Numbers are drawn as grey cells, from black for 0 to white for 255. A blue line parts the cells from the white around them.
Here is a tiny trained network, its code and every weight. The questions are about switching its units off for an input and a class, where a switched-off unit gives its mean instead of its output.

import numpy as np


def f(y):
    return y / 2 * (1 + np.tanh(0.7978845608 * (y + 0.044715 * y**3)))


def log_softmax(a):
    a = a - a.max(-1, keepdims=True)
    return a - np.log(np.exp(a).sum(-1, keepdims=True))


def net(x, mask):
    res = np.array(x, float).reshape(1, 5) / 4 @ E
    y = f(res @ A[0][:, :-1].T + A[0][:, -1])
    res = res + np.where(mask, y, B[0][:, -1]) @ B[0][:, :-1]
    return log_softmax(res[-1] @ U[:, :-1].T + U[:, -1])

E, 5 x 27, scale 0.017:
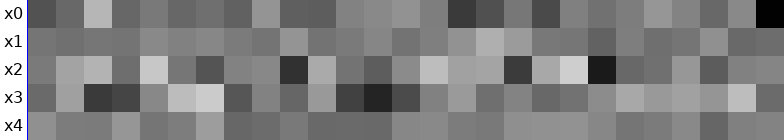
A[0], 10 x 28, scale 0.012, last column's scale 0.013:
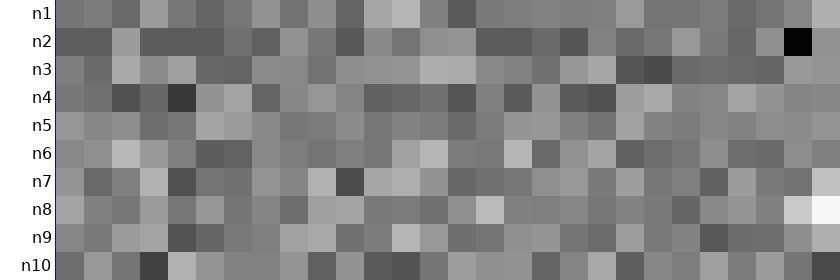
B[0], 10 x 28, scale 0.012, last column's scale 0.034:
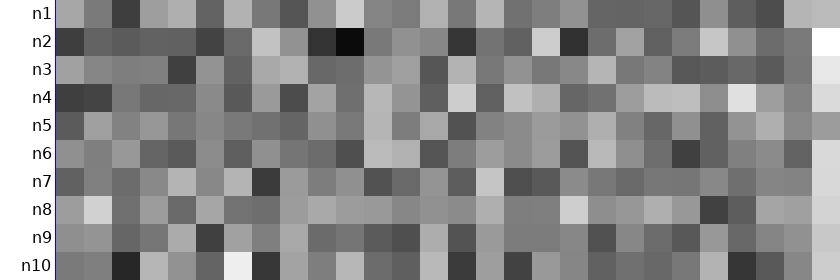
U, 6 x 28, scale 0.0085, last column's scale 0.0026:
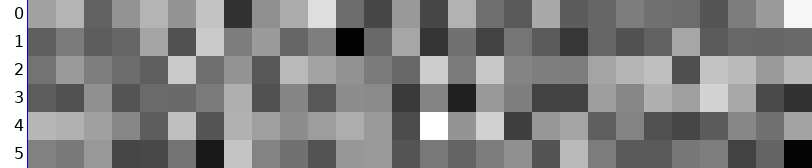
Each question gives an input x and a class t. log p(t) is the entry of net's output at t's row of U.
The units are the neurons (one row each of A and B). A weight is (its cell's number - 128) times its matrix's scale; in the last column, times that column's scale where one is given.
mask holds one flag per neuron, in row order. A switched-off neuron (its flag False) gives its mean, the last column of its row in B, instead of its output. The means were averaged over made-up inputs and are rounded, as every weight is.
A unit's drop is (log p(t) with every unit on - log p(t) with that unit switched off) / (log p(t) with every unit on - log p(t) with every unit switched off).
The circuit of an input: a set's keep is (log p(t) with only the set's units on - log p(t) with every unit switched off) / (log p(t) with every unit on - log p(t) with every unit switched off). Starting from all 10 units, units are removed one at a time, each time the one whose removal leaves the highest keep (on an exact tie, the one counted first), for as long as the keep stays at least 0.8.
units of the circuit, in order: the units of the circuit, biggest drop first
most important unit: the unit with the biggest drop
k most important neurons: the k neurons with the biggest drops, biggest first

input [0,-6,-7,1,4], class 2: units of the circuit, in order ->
n4, n2
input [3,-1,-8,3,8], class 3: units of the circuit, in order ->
n4
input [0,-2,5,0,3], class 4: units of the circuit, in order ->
n2, n7
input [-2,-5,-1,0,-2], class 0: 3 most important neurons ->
n2, n4, n3
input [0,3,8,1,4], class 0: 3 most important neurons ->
n10, n2, n4
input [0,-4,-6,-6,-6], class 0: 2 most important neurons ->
n2, n1
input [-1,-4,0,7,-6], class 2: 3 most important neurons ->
n4, n2, n7
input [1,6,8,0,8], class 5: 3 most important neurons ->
n3, n6, n7
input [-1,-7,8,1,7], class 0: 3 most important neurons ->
n10, n2, n4
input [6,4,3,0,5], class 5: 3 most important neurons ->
n7, n9, n1
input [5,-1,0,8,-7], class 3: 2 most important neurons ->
n4, n7
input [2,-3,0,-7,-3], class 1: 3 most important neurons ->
n7, n9, n1
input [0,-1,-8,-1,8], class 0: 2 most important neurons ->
n2, n7
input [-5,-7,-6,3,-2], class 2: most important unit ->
n4
